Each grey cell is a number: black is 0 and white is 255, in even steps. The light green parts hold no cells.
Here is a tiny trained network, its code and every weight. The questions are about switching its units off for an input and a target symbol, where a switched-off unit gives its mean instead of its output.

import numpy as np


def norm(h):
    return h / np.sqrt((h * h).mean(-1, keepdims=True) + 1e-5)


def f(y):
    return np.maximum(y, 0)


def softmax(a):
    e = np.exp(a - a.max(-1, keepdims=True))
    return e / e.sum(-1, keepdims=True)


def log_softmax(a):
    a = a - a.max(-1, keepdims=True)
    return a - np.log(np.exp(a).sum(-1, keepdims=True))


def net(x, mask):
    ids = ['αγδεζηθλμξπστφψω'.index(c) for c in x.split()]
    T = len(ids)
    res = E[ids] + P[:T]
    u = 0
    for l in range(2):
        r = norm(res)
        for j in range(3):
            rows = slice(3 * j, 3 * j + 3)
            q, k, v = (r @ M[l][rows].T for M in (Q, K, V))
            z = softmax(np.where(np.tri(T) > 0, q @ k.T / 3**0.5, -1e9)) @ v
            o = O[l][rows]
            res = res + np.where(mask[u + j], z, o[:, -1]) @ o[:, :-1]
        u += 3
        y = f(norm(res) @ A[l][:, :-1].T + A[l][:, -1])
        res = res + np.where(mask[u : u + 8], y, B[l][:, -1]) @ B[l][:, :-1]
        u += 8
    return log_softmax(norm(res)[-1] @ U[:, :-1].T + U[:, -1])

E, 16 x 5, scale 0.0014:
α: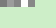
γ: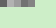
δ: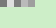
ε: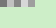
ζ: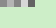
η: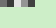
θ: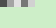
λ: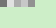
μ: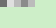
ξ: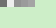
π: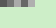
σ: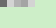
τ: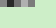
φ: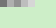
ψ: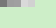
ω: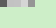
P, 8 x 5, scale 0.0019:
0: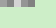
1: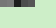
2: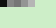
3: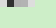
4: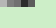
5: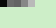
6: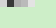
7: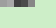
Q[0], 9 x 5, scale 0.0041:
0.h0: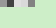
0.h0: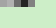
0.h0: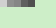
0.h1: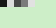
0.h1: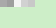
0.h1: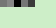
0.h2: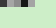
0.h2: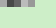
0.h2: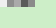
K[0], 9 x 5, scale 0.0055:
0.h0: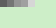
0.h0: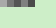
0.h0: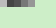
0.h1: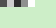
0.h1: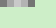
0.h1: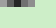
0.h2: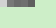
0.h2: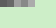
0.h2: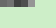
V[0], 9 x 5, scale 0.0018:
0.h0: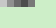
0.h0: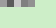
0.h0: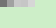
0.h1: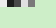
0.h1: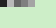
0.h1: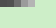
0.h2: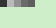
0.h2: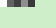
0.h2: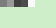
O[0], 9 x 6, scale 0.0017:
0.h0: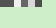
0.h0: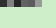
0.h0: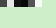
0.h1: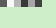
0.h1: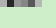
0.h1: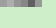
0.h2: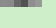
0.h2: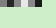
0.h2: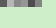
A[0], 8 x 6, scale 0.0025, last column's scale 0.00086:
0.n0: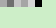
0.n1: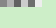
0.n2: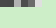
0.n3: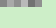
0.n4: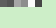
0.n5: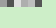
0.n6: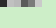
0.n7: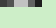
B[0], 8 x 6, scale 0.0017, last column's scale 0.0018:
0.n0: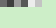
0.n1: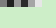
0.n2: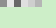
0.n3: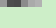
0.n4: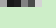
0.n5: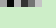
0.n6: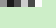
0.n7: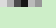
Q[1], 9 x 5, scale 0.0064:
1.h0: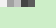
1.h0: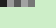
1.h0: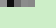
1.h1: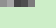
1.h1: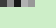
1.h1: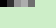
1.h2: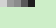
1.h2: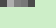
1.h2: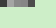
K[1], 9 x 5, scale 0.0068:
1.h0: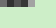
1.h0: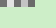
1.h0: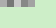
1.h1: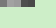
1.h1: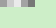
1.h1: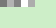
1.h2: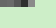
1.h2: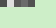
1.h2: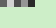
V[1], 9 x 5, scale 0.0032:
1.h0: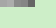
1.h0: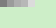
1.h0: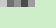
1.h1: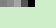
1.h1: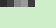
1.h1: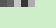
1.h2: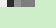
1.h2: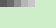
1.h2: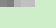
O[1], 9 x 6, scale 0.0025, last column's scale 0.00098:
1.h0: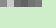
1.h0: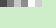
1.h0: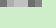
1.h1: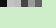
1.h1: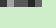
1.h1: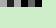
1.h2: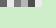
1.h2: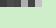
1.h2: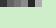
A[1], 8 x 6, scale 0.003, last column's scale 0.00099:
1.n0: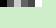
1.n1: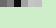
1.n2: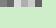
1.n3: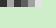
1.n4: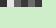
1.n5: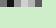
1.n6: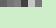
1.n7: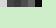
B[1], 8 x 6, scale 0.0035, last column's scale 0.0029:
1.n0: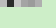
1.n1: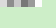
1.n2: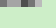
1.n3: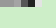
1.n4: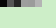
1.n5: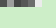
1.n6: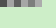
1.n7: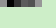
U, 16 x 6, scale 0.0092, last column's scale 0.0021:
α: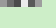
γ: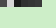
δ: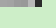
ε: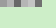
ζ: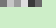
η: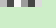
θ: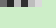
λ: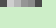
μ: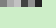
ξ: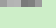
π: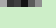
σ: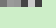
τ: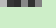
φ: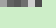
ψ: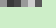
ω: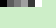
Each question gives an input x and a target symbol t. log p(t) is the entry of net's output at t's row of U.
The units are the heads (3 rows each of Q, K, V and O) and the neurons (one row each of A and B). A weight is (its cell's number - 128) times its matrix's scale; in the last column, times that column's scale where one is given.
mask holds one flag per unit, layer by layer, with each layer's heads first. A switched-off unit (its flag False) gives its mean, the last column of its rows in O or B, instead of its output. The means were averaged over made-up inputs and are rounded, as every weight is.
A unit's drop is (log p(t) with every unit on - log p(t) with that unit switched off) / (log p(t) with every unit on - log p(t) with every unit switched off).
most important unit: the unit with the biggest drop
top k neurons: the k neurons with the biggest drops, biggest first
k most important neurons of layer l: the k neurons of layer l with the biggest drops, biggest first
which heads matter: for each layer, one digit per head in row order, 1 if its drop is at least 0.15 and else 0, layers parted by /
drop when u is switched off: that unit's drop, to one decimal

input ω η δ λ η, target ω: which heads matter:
110 / 010
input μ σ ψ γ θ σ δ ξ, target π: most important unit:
1.h0
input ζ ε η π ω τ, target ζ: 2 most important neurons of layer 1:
[1.n1 1.n3]
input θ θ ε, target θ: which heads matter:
101 / 001
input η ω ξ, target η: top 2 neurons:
[1.n0 0.n7]
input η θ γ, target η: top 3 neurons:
[1.n0 0.n2 0.n7]
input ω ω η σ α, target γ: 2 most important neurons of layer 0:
[0.n1 0.n6]
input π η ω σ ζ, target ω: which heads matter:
100 / 010
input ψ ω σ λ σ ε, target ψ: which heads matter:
110 / 111
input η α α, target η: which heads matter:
001 / 010
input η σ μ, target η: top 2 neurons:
[1.n0 0.n7]
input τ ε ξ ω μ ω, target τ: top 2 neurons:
[0.n6 1.n5]
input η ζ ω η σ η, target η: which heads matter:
001 / 000
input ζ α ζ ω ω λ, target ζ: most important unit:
0.h0
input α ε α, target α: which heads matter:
101 / 011
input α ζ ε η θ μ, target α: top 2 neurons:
[0.n6 0.n3]
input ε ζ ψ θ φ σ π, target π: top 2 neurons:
[0.n4 1.n5]
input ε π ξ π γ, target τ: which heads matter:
111 / 110
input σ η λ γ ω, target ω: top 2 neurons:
[1.n4 1.n1]
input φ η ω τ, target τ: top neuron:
[0.n4]
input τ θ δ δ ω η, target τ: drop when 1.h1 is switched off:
0.5
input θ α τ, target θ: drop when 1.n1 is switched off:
0.1
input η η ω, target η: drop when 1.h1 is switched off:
0.2
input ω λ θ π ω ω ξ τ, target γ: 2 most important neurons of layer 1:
[1.n4 1.n3]
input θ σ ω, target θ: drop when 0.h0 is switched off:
0.5
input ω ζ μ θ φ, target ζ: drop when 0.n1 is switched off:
0.2
